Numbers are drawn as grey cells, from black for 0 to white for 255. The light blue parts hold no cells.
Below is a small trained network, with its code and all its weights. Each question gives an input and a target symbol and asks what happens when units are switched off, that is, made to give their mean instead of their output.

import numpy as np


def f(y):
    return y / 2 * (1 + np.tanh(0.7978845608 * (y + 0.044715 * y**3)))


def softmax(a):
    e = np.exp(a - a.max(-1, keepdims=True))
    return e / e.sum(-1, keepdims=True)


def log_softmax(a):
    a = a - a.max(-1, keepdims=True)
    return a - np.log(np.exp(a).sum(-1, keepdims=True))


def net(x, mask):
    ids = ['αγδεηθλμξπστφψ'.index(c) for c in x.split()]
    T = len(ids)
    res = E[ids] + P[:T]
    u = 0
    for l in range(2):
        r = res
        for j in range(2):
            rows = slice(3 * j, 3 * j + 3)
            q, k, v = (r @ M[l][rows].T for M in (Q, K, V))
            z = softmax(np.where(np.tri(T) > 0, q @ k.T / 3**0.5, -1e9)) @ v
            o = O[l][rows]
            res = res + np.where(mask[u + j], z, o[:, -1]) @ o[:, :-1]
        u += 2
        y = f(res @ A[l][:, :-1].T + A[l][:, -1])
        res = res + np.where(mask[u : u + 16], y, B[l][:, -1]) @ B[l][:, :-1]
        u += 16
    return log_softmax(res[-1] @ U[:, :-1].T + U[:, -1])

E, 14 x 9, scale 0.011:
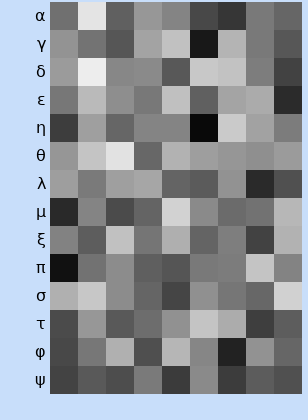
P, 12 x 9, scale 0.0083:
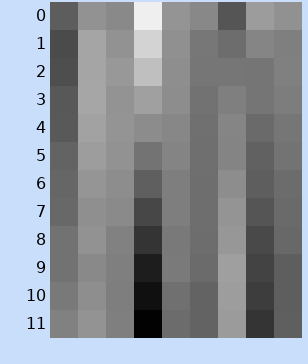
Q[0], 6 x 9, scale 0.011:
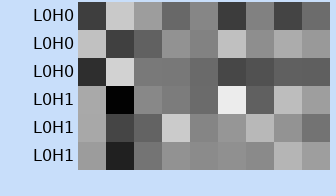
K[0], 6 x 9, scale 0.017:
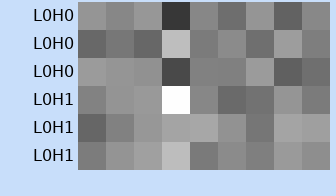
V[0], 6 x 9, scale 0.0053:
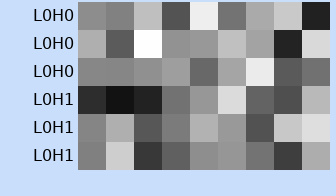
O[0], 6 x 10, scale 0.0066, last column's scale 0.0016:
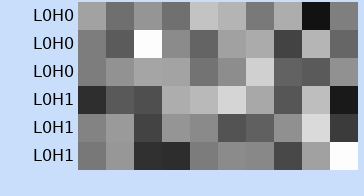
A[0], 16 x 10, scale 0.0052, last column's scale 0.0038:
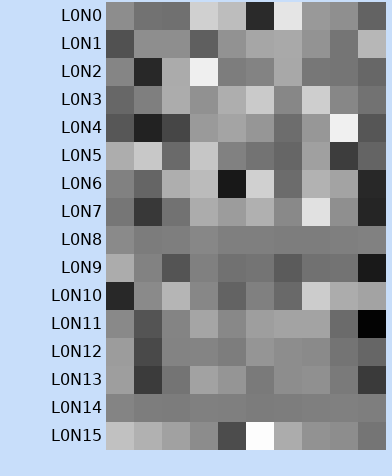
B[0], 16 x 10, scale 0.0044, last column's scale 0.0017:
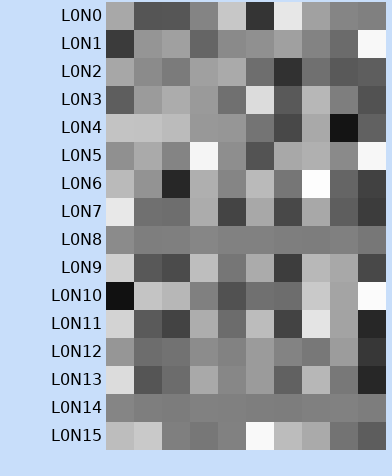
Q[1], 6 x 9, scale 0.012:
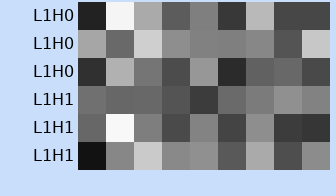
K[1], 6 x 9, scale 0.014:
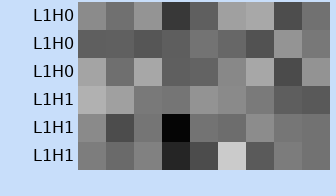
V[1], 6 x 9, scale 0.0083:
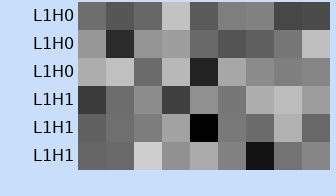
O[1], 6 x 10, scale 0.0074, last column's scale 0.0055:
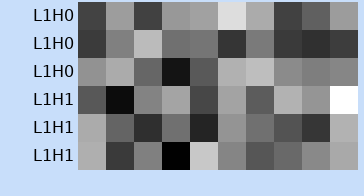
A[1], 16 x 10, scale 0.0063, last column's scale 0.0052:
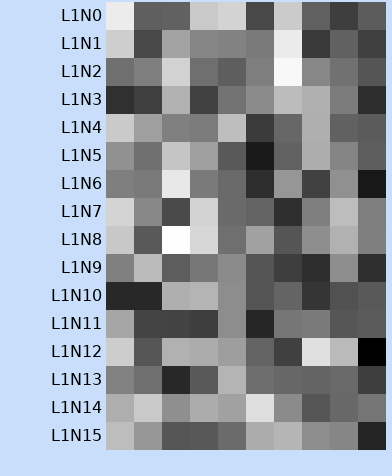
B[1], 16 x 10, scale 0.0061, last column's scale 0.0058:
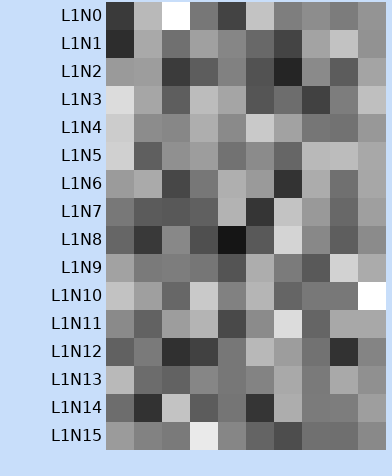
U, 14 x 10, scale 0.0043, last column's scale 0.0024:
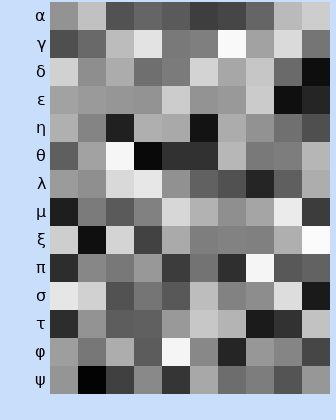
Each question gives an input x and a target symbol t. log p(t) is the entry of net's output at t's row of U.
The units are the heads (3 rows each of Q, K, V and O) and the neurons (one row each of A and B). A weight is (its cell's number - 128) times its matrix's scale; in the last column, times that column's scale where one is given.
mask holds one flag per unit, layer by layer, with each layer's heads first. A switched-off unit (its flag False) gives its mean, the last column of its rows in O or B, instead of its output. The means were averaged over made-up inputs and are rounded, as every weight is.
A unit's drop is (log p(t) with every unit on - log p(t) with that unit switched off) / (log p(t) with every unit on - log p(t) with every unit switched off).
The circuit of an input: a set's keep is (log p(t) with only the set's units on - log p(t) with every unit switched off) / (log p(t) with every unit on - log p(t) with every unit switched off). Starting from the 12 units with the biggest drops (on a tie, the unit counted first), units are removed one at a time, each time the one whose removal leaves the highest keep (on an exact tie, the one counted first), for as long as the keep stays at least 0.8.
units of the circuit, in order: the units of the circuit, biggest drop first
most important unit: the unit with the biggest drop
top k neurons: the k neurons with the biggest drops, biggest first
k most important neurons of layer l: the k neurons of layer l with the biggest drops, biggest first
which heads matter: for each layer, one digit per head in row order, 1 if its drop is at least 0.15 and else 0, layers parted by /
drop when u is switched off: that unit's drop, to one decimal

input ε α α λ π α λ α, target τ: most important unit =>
L1H0
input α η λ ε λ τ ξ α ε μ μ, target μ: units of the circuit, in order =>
(L0H1; L1H1)
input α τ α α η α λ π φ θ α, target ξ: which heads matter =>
10 / 11
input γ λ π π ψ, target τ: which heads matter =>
00 / 10
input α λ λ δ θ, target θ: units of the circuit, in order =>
(L1N8; L0H0; L1N10; L0H1)
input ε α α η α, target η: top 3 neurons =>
(L1N7; L0N5; L1N0)
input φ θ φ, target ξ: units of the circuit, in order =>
(L1H1; L1H0; L0H0)
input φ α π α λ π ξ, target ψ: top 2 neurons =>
(L1N8; L0N10)
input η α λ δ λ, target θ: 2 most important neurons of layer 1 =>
(L1N14; L1N0)
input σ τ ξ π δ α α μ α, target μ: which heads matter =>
01 / 01
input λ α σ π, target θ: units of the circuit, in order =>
(L1H0; L0H0)
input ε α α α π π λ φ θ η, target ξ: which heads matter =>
00 / 11
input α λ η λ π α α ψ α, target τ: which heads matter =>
01 / 10
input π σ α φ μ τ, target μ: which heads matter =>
01 / 11
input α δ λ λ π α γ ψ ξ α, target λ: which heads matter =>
10 / 10
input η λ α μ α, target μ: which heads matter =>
01 / 01
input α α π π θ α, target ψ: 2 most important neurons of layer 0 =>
(L0N10; L0N5)
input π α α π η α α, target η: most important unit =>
L0H0
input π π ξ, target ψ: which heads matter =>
00 / 01
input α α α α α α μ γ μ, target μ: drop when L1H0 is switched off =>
0.0
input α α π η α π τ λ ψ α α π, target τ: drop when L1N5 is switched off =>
0.1
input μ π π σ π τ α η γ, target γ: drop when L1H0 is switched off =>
0.2
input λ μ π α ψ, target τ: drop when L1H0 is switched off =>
0.6
